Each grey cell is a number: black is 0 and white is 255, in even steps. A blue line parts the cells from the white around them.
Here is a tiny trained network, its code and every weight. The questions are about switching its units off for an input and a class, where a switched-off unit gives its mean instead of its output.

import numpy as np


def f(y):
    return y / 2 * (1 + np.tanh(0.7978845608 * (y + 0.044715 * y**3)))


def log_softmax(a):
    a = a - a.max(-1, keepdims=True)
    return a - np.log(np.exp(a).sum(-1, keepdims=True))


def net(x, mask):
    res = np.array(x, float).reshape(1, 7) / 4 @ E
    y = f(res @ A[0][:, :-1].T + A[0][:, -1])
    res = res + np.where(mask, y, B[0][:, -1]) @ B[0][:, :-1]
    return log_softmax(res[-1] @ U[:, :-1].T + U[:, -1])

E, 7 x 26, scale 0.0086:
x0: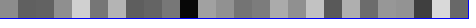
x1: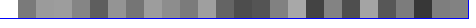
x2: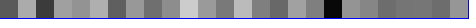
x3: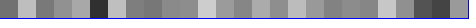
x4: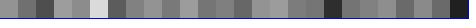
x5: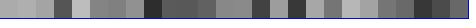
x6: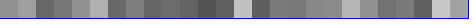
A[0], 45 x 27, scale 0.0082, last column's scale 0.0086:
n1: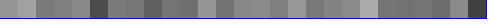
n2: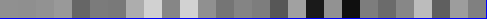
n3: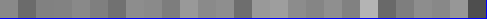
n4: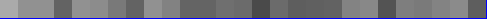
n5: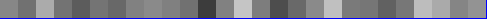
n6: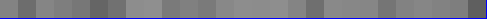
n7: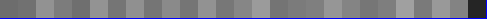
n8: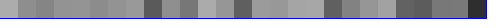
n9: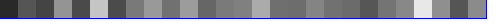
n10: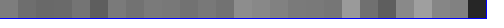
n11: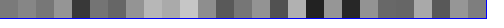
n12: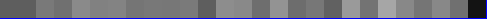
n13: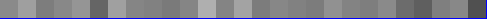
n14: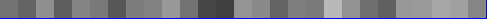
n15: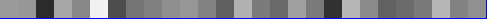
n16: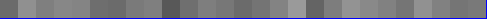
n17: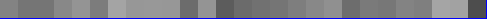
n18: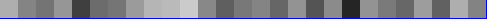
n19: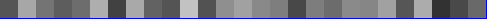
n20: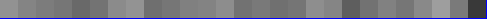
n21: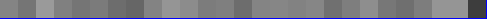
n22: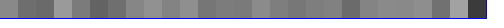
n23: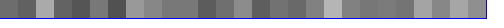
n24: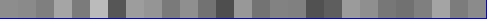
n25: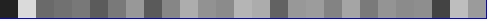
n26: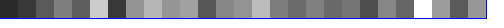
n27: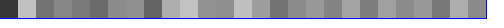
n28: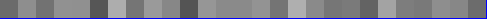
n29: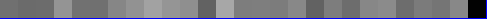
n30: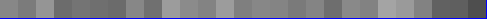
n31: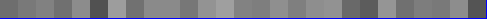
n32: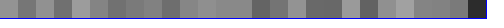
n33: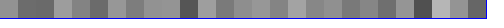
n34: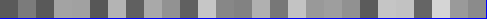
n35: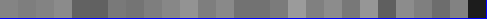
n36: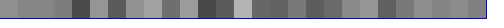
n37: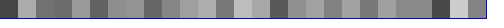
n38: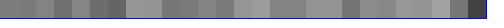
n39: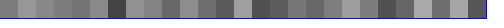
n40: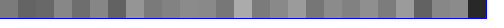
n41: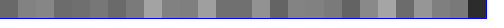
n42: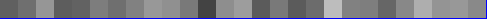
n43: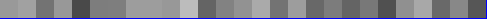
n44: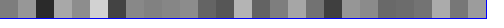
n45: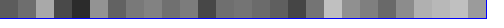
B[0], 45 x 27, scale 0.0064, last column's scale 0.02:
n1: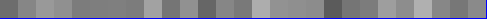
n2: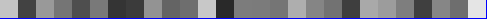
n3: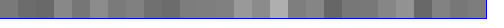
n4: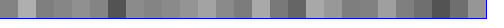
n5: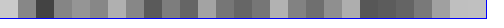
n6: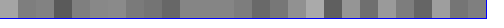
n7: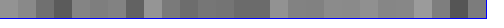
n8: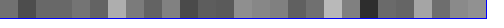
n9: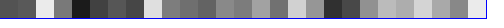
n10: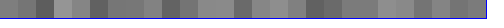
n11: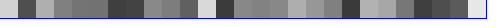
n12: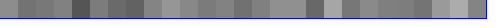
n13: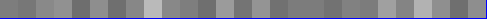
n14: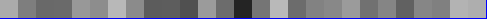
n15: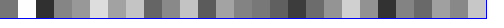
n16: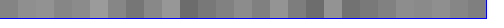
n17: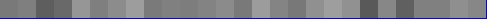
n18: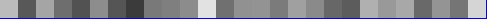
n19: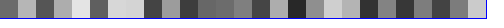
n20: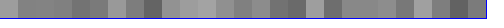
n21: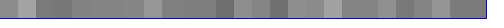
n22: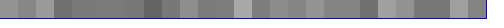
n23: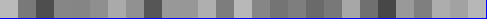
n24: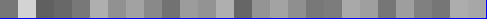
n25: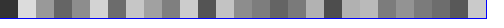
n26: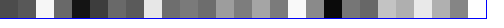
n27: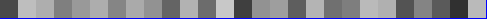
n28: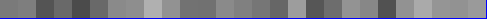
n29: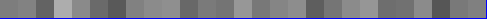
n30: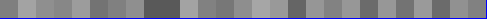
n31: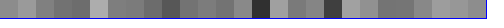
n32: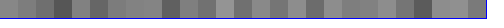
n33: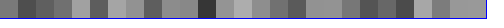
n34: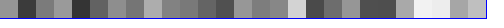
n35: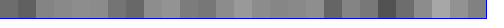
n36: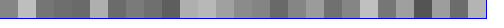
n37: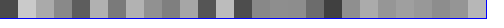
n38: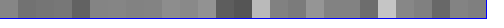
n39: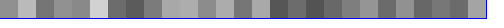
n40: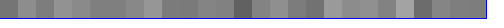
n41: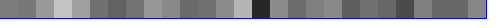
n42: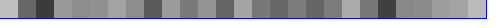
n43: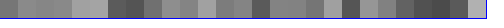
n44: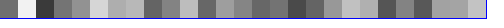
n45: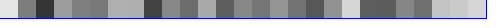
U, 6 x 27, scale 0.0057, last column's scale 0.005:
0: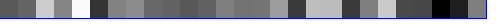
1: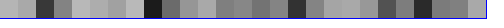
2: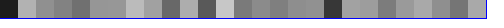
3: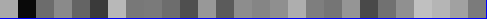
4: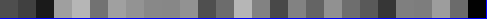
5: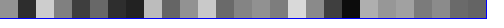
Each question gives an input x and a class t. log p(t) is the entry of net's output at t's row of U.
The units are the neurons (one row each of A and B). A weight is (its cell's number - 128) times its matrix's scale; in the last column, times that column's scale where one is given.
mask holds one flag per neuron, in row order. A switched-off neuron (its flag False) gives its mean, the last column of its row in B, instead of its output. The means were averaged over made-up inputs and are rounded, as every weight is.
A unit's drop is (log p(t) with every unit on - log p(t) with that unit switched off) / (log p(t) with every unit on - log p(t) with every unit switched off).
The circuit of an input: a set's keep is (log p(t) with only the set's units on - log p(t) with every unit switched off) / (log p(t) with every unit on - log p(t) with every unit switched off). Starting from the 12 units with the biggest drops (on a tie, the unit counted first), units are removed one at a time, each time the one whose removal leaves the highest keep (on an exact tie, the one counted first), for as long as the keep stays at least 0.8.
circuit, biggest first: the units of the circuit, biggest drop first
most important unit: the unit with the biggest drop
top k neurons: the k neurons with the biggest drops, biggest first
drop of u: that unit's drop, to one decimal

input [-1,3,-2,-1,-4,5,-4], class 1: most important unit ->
n26
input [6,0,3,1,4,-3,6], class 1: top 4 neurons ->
[n26, n9, n15, n44]
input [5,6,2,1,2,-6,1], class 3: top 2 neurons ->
[n34, n25]
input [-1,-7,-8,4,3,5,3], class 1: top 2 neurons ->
[n26, n9]
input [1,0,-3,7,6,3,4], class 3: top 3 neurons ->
[n25, n15, n27]
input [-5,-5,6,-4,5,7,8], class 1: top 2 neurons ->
[n19, n15]
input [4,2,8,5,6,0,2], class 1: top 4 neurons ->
[n26, n9, n15, n44]
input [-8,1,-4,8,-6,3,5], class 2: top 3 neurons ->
[n37, n25, n19]
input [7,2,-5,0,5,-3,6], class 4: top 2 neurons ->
[n26, n9]
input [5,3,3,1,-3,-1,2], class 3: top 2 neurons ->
[n34, n25]
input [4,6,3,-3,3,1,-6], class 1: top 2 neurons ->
[n26, n9]
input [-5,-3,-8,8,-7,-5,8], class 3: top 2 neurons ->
[n34, n15]
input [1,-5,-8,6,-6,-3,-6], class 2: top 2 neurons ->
[n25, n37]
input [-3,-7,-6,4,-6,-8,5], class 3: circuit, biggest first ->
[n45]
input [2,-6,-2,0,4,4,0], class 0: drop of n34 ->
0.2
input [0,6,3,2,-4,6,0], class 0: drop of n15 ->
0.1
